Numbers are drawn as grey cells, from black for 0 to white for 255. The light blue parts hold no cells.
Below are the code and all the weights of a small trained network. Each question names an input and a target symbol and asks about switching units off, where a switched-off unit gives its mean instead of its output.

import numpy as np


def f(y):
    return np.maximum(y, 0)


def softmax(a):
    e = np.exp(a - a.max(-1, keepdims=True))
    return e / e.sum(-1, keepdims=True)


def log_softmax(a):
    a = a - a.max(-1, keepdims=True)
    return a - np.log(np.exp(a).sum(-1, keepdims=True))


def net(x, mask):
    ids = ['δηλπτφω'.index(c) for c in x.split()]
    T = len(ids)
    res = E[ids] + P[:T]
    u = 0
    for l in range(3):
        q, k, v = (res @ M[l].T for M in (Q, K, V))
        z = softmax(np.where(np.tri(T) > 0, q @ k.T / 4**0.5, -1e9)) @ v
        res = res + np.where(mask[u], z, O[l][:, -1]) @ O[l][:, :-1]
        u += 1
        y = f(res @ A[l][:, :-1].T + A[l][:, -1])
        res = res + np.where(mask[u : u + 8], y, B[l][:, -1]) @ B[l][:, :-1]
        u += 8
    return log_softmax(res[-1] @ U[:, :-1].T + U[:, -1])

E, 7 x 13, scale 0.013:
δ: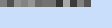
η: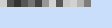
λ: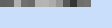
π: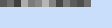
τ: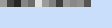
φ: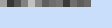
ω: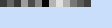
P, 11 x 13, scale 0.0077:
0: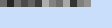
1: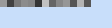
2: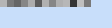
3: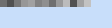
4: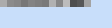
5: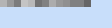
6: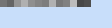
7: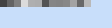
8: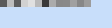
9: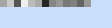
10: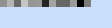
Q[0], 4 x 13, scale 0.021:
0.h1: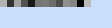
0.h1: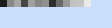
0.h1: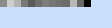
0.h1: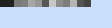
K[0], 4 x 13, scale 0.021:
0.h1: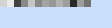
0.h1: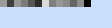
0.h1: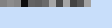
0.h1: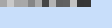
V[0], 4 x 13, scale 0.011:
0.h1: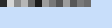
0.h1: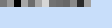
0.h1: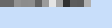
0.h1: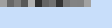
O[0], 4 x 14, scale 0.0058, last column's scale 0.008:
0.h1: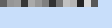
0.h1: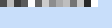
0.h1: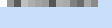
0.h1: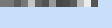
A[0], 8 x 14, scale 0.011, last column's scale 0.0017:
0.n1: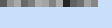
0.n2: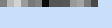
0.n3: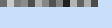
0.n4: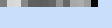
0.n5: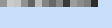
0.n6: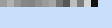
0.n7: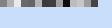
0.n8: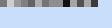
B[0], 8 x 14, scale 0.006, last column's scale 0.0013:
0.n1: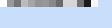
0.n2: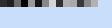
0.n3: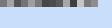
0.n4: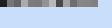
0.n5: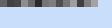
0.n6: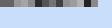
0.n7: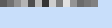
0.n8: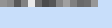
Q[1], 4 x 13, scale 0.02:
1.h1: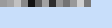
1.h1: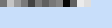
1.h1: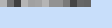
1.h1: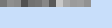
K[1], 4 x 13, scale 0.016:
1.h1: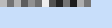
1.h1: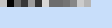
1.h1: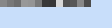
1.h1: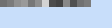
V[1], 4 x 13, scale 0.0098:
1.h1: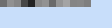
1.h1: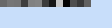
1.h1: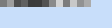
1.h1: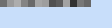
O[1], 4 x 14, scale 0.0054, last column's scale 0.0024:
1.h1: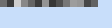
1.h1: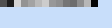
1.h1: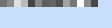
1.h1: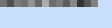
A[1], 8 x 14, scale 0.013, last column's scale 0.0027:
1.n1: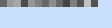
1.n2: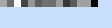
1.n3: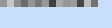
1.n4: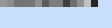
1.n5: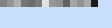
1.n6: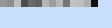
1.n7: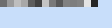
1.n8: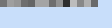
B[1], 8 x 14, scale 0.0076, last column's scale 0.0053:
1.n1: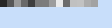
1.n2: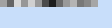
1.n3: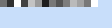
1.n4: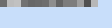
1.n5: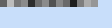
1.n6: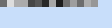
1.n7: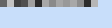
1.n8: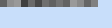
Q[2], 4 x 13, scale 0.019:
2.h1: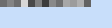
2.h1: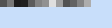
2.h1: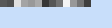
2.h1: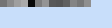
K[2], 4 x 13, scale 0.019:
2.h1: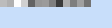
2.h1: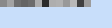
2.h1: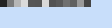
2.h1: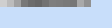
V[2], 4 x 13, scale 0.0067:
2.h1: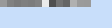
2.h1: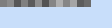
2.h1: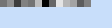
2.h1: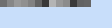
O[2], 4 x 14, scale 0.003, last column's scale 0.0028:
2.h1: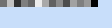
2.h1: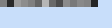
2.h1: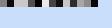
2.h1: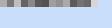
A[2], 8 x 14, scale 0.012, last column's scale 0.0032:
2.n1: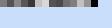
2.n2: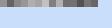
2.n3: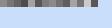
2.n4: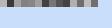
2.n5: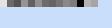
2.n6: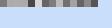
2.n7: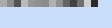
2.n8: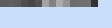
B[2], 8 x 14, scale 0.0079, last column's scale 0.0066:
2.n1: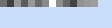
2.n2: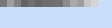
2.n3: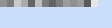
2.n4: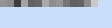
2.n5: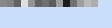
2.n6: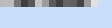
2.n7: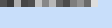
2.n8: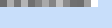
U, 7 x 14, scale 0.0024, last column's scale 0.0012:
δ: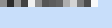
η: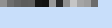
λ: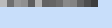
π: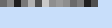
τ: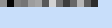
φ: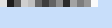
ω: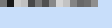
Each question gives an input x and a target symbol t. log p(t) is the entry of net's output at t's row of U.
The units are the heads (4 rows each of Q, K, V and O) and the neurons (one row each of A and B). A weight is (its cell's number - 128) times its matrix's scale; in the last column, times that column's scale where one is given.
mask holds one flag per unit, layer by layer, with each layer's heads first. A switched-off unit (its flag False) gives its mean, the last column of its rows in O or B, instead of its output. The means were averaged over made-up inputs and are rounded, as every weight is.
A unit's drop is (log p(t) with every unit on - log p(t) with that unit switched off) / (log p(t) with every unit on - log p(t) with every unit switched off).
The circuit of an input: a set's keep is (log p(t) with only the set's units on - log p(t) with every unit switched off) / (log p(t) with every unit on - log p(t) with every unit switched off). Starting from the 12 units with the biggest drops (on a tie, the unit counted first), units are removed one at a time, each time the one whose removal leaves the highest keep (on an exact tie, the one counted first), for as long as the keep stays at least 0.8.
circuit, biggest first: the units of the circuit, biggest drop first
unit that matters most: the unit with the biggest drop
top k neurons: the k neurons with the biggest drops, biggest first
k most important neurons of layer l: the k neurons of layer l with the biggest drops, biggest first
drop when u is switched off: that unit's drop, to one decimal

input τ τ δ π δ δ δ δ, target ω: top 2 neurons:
1.n1, 0.n2
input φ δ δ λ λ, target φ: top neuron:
2.n5
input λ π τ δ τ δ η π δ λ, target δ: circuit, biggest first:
0.h1, 1.n3, 1.h1
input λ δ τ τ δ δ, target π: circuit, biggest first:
0.h1, 1.h1, 1.n3
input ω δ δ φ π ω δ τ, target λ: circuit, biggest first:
2.n6, 2.h1, 1.h1, 0.h1
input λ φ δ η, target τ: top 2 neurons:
2.n7, 1.n3
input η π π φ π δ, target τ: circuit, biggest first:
0.h1, 2.n7, 1.h1
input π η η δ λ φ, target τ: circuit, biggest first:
2.n7, 0.h1, 1.h1
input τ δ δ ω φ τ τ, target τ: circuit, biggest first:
2.n1, 0.h1, 1.h1
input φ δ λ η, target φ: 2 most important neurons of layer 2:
2.n5, 2.n4
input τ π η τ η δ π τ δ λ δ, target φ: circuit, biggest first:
2.n5, 0.h1, 1.h1
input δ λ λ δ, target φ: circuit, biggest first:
0.h1, 2.n5, 1.h1
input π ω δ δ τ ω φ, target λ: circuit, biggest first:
1.h1, 0.h1, 2.n6, 2.h1
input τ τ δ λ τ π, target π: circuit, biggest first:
0.h1, 1.h1
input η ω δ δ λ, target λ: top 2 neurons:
2.n6, 1.n5
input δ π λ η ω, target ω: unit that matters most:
1.h1
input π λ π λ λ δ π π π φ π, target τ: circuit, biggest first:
2.n7, 1.h1, 0.h1
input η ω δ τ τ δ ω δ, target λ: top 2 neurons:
2.n6, 1.n3
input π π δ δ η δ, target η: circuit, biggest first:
0.h1, 1.h1
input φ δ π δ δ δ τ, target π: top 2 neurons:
1.n3, 2.n8
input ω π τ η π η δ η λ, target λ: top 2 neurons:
2.n6, 0.n1
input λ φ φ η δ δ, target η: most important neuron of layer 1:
1.n4
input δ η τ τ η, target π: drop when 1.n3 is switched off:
0.2
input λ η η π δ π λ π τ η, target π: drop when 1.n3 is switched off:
0.1
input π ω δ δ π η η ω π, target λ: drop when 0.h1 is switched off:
0.7
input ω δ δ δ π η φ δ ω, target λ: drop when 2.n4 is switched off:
0.0
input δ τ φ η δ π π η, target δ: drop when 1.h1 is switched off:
0.2
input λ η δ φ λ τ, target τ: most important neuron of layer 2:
2.n7
